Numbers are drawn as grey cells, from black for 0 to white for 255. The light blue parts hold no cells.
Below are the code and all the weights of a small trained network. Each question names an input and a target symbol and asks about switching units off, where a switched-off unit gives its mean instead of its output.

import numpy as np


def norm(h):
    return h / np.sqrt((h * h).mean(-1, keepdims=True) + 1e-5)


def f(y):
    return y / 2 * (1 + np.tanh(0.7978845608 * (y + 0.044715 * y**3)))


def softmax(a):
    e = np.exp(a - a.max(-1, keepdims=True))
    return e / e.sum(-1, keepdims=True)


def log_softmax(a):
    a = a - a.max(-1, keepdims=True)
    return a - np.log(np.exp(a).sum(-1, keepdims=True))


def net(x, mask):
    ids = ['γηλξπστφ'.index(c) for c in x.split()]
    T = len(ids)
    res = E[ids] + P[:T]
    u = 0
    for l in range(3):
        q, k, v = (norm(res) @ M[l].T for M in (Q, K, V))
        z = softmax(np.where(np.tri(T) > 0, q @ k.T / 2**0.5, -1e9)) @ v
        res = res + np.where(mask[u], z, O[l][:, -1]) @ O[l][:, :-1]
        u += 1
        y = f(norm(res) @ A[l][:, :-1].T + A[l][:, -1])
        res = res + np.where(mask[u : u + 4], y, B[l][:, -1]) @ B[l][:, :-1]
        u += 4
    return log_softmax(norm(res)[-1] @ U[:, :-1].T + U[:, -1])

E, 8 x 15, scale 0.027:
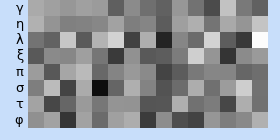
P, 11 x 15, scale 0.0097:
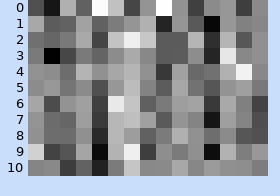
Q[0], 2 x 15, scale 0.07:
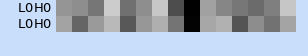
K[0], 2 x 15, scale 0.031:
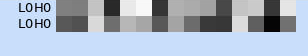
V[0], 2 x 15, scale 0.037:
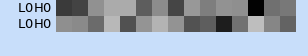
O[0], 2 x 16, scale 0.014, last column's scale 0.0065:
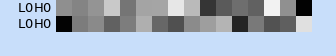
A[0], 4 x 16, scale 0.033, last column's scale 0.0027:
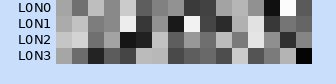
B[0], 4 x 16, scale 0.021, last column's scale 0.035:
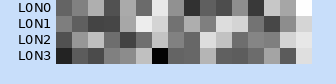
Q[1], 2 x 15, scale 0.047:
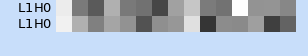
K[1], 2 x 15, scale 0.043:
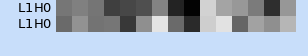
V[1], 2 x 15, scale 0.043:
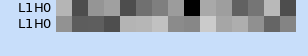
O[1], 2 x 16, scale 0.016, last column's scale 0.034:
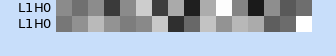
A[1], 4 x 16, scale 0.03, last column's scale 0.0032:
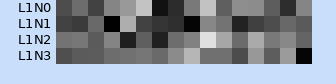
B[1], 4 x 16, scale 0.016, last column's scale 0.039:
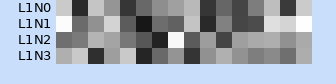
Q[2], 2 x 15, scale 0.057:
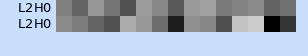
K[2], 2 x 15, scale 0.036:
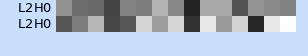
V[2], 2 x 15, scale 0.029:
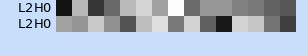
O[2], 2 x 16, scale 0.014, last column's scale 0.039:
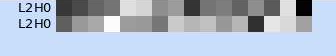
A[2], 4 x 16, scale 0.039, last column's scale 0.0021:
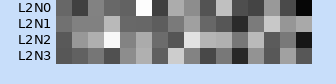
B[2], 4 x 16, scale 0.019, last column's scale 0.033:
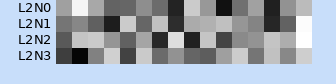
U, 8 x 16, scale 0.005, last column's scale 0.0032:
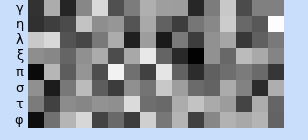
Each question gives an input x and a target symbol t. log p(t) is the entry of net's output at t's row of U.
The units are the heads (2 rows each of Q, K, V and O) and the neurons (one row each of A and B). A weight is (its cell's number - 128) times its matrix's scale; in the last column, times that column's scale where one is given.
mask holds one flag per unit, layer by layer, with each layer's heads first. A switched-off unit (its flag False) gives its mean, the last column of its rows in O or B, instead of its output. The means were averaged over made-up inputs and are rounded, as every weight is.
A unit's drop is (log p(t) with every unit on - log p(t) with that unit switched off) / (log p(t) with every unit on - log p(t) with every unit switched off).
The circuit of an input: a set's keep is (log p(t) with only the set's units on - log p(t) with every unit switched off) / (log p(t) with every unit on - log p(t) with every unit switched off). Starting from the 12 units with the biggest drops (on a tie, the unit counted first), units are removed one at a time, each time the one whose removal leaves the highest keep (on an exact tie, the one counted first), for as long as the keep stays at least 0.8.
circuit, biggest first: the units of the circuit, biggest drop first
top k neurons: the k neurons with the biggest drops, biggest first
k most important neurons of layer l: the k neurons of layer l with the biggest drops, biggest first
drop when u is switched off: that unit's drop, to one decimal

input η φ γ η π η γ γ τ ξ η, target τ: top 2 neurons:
(L0N1; L0N0)
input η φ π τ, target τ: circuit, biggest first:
(L0H0; L0N1)
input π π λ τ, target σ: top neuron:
(L0N1)
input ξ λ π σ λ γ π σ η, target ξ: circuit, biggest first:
(L0N0; L0H0)
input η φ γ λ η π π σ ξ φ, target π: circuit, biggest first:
(L0N3; L2N0)
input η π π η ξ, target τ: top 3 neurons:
(L0N1; L0N0; L2N2)
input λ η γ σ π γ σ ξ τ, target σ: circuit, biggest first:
(L0N0; L1N0)
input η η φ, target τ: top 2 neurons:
(L0N1; L0N0)
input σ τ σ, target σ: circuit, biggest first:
(L2H0; L2N2)
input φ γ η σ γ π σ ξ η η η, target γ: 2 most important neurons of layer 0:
(L0N2; L0N1)
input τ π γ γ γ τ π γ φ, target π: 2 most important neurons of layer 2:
(L2N0; L2N3)
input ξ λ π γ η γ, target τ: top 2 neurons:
(L0N1; L0N2)
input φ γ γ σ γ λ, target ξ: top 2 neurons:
(L0N0; L0N1)
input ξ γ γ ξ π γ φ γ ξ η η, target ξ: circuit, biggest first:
(L0H0)
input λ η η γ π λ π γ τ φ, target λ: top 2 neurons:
(L0N1; L2N0)
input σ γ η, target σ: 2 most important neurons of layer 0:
(L0N1; L0N2)
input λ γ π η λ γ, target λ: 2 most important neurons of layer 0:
(L0N1; L0N3)
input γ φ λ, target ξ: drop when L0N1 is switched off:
0.0
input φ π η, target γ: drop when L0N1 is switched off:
0.6
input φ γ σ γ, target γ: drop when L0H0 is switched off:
0.7
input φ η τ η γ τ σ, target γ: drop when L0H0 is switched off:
0.9
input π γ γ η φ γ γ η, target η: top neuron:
(L0N1)
